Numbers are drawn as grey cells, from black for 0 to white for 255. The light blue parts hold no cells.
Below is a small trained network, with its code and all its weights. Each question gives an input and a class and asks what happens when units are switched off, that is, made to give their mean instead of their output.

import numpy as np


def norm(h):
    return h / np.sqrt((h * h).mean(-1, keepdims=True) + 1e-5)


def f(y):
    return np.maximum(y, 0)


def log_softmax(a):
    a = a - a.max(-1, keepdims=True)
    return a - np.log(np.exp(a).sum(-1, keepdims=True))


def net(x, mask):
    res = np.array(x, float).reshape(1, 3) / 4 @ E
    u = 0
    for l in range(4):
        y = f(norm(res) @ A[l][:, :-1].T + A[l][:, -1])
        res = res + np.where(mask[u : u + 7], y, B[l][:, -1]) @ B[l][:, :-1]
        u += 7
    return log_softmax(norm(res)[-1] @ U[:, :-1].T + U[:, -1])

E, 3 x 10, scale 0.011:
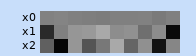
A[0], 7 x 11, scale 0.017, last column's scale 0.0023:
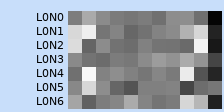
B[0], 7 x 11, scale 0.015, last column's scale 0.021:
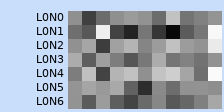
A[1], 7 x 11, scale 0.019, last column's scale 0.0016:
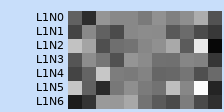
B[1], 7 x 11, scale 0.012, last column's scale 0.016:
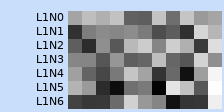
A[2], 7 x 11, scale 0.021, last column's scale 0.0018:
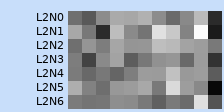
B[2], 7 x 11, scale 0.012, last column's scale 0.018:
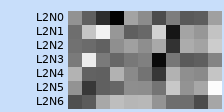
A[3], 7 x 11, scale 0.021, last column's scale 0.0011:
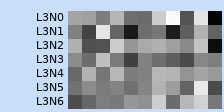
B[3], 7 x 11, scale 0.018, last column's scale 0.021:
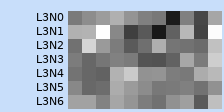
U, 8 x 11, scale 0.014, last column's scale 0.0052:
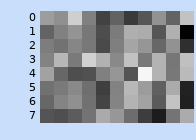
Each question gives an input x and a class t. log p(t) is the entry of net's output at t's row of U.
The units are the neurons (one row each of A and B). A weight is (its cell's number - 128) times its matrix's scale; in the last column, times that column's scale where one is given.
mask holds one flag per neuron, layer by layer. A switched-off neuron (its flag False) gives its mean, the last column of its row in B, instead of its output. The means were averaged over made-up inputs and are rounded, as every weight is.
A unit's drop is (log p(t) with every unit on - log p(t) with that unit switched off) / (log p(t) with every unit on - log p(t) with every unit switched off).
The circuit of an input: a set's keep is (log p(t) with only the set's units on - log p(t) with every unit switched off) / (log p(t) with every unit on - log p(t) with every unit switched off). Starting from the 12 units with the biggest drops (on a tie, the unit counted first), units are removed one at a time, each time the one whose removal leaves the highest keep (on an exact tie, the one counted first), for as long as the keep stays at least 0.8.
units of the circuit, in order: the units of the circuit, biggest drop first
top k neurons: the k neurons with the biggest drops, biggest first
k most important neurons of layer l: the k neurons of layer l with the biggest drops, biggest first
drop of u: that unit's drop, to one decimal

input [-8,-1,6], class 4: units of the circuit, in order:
(L0N1)
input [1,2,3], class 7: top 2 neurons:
(L0N2 L0N4)
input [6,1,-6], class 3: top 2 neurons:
(L0N4 L1N5)
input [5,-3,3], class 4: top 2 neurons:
(L1N5 L0N4)
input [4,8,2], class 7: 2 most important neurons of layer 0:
(L0N4 L0N2)
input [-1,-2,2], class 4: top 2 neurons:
(L1N5 L0N4)
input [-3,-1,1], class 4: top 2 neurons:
(L1N5 L0N4)
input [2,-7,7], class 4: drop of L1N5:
0.1
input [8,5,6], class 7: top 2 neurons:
(L0N4 L0N2)
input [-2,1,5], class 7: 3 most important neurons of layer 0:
(L0N2 L0N4 L0N1)
